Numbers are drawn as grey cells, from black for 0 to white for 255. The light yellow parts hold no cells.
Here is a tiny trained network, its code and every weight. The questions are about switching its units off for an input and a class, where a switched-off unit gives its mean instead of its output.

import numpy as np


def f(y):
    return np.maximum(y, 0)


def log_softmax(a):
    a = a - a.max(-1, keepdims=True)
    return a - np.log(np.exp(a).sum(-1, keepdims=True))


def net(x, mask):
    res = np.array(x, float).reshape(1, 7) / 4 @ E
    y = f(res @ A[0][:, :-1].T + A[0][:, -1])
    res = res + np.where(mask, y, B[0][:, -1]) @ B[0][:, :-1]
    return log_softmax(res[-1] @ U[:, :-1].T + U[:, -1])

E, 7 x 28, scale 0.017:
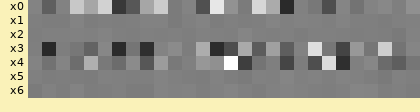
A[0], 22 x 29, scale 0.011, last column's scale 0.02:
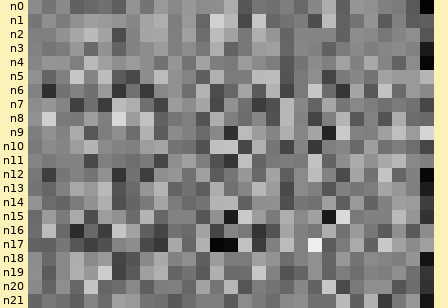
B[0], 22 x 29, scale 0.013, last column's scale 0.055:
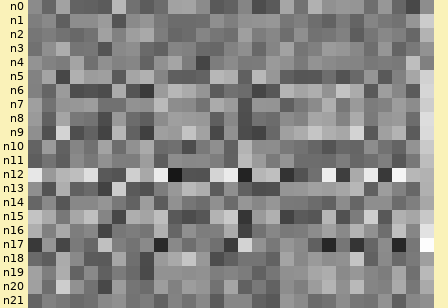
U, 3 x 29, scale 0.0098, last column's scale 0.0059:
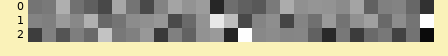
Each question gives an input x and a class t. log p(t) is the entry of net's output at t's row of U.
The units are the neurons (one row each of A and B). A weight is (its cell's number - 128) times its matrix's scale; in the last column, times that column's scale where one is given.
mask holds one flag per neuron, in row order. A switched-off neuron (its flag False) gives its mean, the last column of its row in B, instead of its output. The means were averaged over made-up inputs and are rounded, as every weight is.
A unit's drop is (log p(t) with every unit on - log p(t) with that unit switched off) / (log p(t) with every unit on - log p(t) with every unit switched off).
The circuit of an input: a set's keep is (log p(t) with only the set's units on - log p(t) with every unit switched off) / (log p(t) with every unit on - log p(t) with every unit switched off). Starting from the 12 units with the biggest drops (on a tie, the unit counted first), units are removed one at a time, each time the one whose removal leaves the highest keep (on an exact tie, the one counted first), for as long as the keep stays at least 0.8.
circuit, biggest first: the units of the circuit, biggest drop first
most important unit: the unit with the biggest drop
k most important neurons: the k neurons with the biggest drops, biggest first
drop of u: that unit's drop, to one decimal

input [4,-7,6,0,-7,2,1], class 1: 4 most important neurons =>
n15; n5; n6; n8
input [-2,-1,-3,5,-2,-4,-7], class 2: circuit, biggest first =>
n17
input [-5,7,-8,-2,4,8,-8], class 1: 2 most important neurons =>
n6; n9
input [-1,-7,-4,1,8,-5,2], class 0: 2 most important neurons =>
n15; n5
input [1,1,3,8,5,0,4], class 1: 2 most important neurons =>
n12; n9
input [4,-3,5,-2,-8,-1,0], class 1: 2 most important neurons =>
n15; n5
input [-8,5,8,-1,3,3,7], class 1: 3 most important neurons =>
n7; n6; n9
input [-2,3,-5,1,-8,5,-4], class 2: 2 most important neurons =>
n17; n11
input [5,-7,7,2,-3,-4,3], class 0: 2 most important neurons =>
n13; n9
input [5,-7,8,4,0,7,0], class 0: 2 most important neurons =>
n6; n15
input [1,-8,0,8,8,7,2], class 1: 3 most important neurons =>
n12; n9; n8
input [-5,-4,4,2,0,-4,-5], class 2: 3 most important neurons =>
n17; n9; n8
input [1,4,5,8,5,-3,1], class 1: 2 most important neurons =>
n12; n9
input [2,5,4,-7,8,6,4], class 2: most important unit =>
n10
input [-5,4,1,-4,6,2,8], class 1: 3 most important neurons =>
n6; n9; n7
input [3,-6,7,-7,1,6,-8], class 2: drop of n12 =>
0.3
